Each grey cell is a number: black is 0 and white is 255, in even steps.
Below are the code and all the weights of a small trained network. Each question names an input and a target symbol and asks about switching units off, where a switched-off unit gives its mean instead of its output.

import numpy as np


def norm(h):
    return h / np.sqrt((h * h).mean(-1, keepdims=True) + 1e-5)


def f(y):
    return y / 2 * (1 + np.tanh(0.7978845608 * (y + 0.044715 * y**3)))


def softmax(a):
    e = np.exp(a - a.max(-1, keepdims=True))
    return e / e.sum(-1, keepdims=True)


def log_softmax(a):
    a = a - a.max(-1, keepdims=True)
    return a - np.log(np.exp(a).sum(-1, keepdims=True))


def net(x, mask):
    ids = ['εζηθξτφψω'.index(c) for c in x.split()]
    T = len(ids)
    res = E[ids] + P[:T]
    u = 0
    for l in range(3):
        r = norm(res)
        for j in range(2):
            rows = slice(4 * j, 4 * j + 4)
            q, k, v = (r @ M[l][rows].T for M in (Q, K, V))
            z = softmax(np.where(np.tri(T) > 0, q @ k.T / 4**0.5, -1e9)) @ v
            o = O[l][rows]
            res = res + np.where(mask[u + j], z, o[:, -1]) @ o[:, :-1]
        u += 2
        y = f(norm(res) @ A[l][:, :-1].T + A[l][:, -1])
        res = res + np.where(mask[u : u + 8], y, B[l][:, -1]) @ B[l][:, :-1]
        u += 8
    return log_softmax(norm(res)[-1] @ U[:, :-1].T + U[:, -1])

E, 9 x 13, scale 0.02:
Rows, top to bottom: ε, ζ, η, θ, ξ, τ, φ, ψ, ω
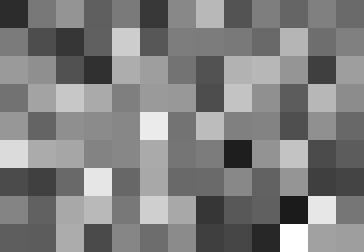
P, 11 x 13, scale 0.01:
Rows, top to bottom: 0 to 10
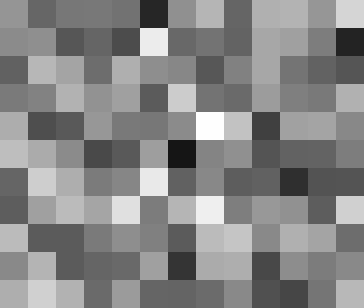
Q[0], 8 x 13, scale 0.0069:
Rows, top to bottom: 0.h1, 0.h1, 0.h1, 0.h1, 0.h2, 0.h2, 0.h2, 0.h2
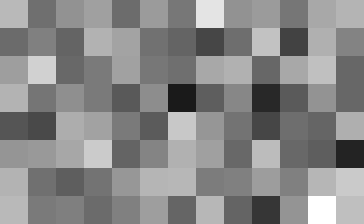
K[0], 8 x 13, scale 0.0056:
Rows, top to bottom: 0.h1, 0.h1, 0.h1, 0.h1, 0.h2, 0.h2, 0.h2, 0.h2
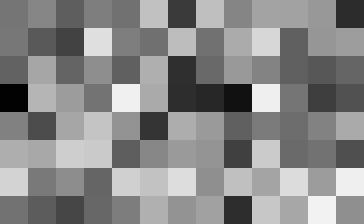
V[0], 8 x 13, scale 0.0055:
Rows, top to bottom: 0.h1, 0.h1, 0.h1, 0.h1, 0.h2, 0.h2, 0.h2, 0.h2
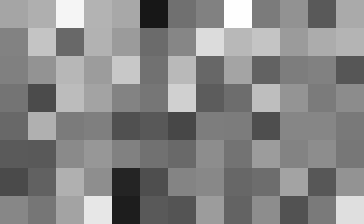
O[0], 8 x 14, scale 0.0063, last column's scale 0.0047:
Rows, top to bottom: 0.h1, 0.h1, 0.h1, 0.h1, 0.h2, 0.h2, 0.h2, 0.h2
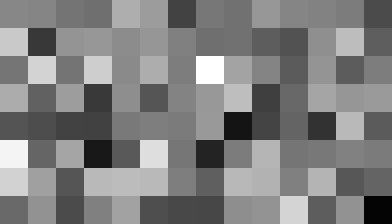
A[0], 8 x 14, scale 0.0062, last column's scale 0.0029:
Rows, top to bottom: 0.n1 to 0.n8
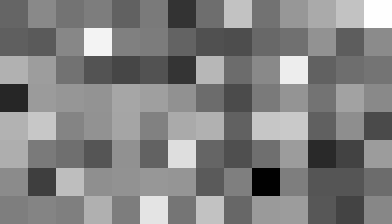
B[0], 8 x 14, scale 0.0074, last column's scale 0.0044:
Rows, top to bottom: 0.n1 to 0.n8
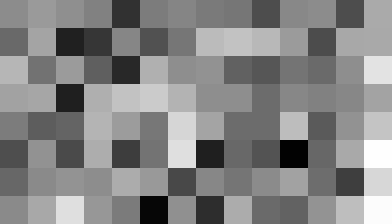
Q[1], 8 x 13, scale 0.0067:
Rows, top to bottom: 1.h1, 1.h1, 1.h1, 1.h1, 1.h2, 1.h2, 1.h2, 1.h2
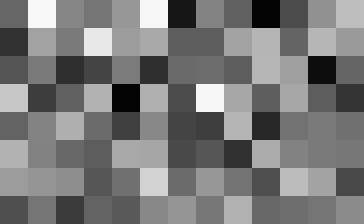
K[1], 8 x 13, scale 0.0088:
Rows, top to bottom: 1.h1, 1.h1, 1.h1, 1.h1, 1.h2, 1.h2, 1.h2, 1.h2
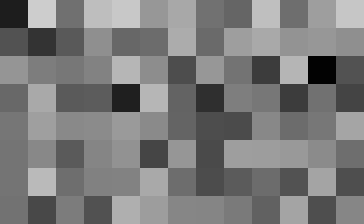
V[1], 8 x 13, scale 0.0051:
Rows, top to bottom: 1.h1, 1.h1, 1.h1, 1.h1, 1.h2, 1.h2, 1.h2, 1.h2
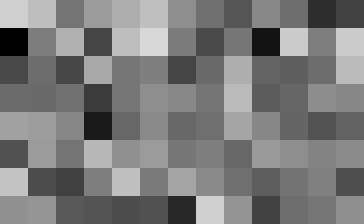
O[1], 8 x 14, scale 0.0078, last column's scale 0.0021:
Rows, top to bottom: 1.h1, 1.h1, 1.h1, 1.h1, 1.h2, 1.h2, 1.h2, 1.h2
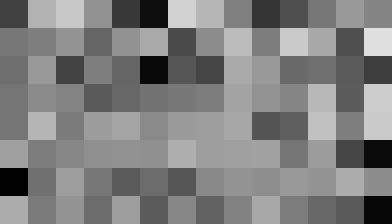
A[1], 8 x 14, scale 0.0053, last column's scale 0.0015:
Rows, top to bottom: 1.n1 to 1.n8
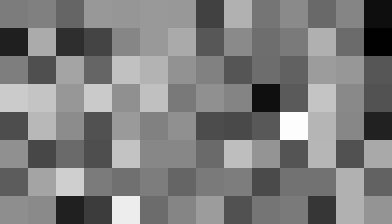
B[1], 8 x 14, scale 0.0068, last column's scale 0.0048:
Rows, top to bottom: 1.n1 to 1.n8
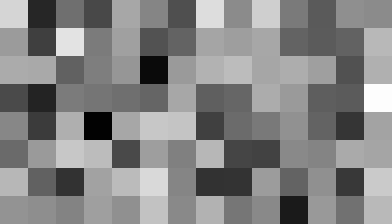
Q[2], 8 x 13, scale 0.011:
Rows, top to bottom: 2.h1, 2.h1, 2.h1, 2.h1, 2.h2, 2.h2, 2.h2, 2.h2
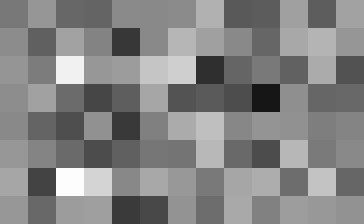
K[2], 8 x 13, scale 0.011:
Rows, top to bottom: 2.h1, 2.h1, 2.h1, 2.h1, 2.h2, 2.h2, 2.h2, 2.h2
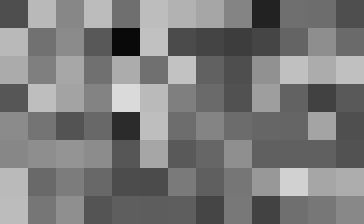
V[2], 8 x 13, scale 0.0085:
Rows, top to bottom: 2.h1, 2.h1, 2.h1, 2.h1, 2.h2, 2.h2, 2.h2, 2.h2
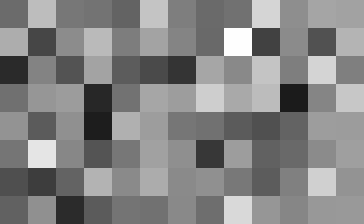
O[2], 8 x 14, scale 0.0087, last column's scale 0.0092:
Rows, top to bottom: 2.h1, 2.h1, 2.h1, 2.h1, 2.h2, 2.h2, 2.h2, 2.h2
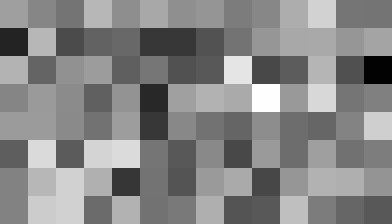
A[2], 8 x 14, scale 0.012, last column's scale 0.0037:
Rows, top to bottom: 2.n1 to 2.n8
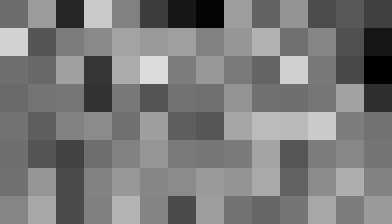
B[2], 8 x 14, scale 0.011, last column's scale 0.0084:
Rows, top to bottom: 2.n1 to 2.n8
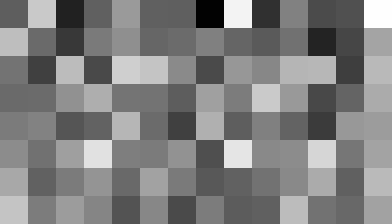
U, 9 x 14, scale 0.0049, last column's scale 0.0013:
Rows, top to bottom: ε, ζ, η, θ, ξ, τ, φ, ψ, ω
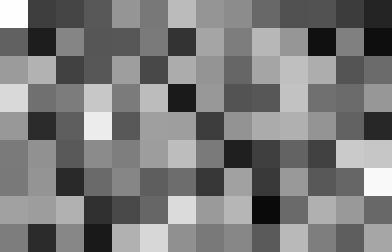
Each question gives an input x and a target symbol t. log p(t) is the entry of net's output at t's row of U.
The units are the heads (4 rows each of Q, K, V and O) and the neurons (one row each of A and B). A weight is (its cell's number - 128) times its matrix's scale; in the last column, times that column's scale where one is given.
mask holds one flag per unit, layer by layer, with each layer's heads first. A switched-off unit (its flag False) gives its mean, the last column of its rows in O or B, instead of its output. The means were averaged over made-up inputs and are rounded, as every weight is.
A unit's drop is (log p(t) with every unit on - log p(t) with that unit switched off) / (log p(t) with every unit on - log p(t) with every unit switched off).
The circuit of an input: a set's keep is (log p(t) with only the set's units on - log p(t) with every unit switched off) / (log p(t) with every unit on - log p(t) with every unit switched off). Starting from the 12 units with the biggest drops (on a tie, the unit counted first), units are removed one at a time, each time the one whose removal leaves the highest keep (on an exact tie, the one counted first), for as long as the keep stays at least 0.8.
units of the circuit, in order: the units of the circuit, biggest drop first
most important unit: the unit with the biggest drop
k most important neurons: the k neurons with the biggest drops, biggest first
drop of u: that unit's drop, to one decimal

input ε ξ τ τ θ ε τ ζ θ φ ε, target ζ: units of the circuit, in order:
[2.h2 2.n4 2.n1]
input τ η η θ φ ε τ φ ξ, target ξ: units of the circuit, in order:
[2.h2 2.n6]
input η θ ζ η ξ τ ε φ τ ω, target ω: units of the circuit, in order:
[2.n3 1.n5]
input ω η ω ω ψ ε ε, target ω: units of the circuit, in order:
[1.h1 2.n3]
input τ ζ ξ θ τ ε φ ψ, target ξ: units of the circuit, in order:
[2.h2 2.n6]
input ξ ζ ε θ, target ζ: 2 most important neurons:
[2.n5 2.n1]
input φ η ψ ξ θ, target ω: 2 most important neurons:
[0.n2 2.n3]
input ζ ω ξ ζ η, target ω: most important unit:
1.h1
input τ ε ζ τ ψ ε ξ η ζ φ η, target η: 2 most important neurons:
[0.n6 0.n3]
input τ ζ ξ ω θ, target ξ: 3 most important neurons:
[2.n6 0.n3 2.n1]
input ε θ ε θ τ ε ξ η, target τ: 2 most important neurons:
[0.n5 1.n8]
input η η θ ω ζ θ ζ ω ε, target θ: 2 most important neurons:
[0.n1 2.n8]
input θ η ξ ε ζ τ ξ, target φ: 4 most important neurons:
[0.n8 1.n8 1.n4 2.n1]
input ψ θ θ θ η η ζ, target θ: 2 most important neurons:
[1.n8 2.n8]
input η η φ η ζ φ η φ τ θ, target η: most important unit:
0.h1
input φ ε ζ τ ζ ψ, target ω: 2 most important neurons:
[0.n6 2.n3]
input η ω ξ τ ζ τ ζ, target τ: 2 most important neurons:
[0.n5 2.n1]
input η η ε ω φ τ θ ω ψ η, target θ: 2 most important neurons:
[2.n8 2.n1]
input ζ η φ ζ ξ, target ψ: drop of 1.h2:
0.1
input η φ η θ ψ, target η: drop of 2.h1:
0.3
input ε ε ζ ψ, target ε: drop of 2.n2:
0.3
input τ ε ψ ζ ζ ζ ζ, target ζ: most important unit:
0.n3
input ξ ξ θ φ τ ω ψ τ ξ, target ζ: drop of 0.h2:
0.2
